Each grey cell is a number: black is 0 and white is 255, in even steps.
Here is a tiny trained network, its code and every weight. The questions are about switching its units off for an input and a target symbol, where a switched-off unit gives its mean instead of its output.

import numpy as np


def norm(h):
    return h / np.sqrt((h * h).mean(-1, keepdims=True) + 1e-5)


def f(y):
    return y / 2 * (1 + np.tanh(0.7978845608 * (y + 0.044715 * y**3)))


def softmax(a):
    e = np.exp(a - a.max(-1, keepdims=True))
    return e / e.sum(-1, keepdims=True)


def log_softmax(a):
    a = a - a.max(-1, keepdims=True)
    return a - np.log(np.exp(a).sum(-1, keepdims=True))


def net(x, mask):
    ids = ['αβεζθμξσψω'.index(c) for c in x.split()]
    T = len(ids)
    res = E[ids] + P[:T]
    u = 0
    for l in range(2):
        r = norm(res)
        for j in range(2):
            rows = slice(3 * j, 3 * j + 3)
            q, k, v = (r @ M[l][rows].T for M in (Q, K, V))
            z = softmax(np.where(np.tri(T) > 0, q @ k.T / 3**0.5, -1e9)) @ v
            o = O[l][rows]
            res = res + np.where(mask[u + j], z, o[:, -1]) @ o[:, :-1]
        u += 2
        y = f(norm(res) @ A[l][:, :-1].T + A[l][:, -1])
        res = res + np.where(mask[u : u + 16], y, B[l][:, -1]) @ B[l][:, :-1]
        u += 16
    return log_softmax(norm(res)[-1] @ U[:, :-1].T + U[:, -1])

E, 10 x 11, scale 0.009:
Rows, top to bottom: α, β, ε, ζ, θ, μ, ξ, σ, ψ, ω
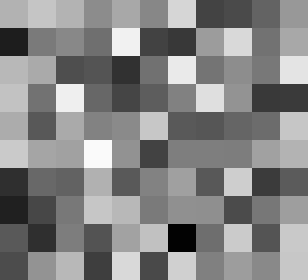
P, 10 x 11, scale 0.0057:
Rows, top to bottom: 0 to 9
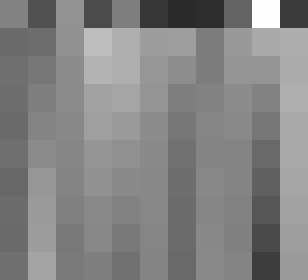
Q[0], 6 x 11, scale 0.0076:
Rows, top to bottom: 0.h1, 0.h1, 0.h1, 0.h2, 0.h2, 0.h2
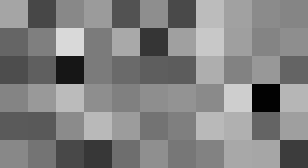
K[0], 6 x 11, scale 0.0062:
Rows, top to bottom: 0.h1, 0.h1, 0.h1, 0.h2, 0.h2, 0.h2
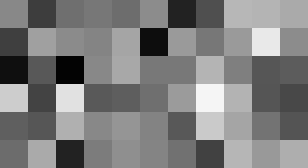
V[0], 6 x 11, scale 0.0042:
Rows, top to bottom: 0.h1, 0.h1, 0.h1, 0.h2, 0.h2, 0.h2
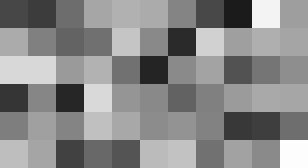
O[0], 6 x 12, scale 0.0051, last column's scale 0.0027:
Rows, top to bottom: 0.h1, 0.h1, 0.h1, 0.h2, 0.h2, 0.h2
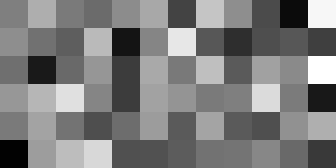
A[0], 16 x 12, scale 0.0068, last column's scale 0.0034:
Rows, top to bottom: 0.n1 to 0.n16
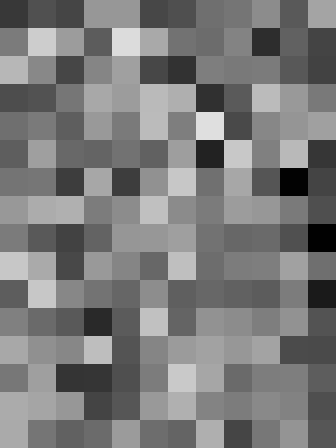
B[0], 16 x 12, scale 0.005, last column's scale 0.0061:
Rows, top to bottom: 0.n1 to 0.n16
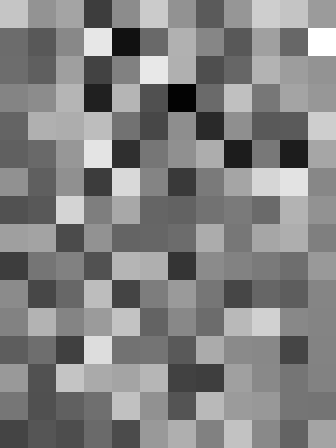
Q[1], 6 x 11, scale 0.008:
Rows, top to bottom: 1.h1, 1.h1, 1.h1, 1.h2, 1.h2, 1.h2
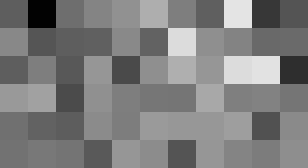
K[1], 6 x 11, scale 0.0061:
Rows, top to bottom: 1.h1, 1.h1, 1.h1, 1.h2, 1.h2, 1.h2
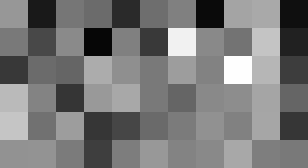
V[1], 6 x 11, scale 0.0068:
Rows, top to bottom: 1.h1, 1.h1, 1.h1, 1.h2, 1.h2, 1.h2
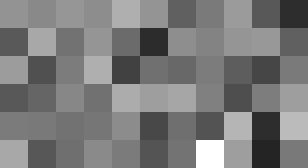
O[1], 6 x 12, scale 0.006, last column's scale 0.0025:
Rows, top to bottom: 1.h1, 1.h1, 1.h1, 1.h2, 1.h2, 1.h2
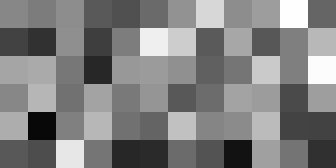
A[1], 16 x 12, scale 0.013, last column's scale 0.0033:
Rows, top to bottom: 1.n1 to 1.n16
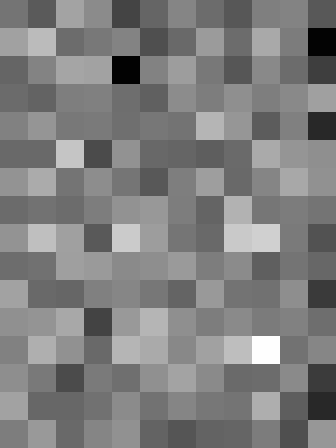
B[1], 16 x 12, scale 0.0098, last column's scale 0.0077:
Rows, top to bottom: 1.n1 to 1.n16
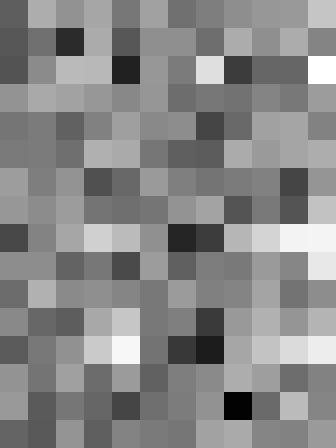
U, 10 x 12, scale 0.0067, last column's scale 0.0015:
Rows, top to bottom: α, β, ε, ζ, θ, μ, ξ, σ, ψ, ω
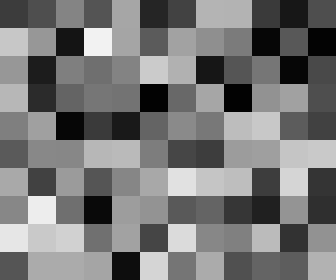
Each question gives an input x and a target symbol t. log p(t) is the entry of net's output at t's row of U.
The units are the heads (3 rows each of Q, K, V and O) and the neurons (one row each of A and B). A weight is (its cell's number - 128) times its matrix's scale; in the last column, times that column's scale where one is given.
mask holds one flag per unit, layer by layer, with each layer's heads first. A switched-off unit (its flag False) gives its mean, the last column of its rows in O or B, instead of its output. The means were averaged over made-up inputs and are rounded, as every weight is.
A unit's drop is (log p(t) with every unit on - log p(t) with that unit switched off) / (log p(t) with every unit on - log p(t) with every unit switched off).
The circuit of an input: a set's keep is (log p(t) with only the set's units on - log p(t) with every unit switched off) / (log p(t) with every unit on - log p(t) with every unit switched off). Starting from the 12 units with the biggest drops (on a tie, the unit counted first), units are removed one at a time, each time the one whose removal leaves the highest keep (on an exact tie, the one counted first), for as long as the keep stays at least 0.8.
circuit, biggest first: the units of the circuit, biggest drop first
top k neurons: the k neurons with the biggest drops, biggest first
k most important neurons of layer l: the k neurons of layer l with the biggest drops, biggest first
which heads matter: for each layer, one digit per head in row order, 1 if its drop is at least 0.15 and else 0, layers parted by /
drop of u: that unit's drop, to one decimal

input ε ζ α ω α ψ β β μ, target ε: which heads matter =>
01 / 10
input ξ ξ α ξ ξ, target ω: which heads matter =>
10 / 00
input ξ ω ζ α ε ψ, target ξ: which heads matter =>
11 / 10
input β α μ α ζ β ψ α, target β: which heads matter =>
11 / 10
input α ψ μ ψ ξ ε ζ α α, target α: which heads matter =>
11 / 10
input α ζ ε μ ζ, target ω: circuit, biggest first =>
1.n13
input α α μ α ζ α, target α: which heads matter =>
01 / 10
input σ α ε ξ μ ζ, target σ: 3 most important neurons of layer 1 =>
1.n9, 1.n13, 1.n3
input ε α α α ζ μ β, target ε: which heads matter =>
11 / 11
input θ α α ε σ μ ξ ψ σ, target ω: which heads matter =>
11 / 00
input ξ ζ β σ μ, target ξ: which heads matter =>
11 / 10
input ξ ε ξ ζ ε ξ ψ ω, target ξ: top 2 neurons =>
1.n13, 1.n9
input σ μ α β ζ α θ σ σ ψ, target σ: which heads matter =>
11 / 01
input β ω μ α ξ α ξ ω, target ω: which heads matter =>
00 / 10
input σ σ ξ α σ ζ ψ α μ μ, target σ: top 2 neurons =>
0.n2, 1.n9
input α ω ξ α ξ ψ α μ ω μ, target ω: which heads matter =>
11 / 01
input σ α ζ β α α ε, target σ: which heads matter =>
11 / 11
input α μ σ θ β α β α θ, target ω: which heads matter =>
11 / 00
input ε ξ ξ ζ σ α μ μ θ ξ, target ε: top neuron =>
0.n1
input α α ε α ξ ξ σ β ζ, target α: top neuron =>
1.n9
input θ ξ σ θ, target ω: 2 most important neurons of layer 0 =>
0.n2, 0.n11
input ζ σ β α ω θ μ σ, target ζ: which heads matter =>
11 / 01
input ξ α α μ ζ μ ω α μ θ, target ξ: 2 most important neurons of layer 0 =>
0.n16, 0.n6
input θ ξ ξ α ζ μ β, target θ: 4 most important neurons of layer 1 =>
1.n2, 1.n13, 1.n9, 1.n7
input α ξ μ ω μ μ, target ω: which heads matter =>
10 / 00
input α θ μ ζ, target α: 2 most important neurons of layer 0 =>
0.n2, 0.n3
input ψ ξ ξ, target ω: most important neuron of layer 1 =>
1.n9
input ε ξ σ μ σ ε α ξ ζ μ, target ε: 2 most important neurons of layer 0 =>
0.n16, 0.n6
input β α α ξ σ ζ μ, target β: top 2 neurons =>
0.n16, 1.n9
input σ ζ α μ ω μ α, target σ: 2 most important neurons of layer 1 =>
1.n3, 1.n9
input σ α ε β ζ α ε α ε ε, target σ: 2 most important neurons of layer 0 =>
0.n2, 0.n3
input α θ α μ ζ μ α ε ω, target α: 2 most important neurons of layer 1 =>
1.n9, 1.n13
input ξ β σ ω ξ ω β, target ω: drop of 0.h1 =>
1.5
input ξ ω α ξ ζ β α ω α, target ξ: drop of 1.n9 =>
0.3
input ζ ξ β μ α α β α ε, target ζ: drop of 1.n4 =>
0.0
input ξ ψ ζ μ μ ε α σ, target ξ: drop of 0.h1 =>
1.1
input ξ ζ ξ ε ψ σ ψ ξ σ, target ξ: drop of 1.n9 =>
0.2
